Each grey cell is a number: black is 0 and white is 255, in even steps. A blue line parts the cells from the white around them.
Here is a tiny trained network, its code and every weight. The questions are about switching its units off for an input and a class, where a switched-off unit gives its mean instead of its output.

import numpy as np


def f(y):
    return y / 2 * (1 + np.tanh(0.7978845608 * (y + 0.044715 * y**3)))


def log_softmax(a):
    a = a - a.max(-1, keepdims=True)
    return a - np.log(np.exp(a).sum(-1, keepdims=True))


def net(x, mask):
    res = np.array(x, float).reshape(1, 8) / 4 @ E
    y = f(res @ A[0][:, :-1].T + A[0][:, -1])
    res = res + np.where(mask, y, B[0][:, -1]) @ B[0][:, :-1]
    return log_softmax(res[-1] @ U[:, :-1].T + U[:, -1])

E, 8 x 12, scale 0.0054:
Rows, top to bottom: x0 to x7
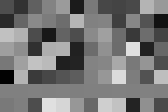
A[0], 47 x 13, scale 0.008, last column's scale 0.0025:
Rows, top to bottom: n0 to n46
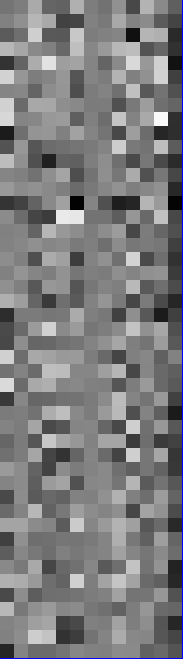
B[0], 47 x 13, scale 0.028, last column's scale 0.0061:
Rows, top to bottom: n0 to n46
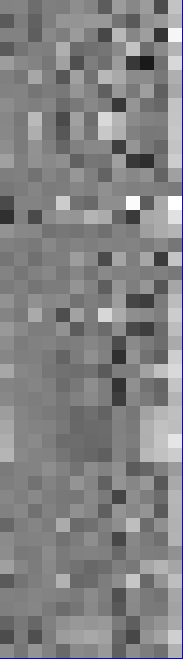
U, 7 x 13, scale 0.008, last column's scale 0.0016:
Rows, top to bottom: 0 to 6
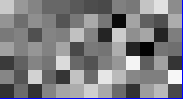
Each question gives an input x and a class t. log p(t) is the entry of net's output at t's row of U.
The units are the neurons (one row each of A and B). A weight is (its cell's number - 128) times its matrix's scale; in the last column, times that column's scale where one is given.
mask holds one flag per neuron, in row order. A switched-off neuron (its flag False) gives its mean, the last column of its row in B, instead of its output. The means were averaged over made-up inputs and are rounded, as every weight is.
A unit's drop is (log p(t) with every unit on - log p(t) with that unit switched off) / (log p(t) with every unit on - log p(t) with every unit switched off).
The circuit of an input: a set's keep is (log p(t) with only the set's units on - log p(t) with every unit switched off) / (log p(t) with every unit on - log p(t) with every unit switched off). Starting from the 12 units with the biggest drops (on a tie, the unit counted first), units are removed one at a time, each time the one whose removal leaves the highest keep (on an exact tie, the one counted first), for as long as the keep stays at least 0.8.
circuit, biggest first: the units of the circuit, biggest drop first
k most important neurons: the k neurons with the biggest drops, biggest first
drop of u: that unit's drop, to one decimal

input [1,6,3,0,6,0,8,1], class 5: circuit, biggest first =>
[n22]
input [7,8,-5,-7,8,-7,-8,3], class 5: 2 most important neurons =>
[n9, n22]
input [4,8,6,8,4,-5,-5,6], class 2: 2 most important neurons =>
[n18, n34]
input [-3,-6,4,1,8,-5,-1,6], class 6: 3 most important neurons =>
[n45, n1, n44]
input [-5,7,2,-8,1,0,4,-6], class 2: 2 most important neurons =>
[n2, n0]
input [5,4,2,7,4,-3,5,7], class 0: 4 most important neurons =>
[n31, n26, n2, n29]
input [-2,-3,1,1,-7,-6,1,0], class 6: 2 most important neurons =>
[n15, n10]
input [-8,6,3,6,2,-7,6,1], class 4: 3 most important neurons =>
[n3, n41, n37]
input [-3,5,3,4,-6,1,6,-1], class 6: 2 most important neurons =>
[n15, n8]
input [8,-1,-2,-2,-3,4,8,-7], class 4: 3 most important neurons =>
[n14, n31, n26]
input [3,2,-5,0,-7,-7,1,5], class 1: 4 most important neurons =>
[n25, n7, n27, n45]
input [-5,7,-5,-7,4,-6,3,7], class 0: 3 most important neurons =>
[n31, n26, n29]
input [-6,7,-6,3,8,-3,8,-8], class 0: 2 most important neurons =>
[n32, n30]
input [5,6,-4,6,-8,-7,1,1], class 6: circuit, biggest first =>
[n15]
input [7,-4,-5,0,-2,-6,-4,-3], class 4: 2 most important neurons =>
[n14, n10]
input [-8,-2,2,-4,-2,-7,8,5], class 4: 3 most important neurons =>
[n41, n3, n37]
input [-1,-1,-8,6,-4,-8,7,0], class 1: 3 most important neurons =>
[n25, n27, n7]
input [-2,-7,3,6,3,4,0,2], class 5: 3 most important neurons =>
[n8, n5, n2]
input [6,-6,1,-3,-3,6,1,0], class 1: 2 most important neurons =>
[n10, n28]
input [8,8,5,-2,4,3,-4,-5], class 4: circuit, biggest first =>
[n14]
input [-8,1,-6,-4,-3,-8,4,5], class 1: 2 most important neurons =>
[n25, n27]
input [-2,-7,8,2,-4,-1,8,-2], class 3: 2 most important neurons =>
[n11, n21]
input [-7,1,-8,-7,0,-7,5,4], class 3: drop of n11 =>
-0.1
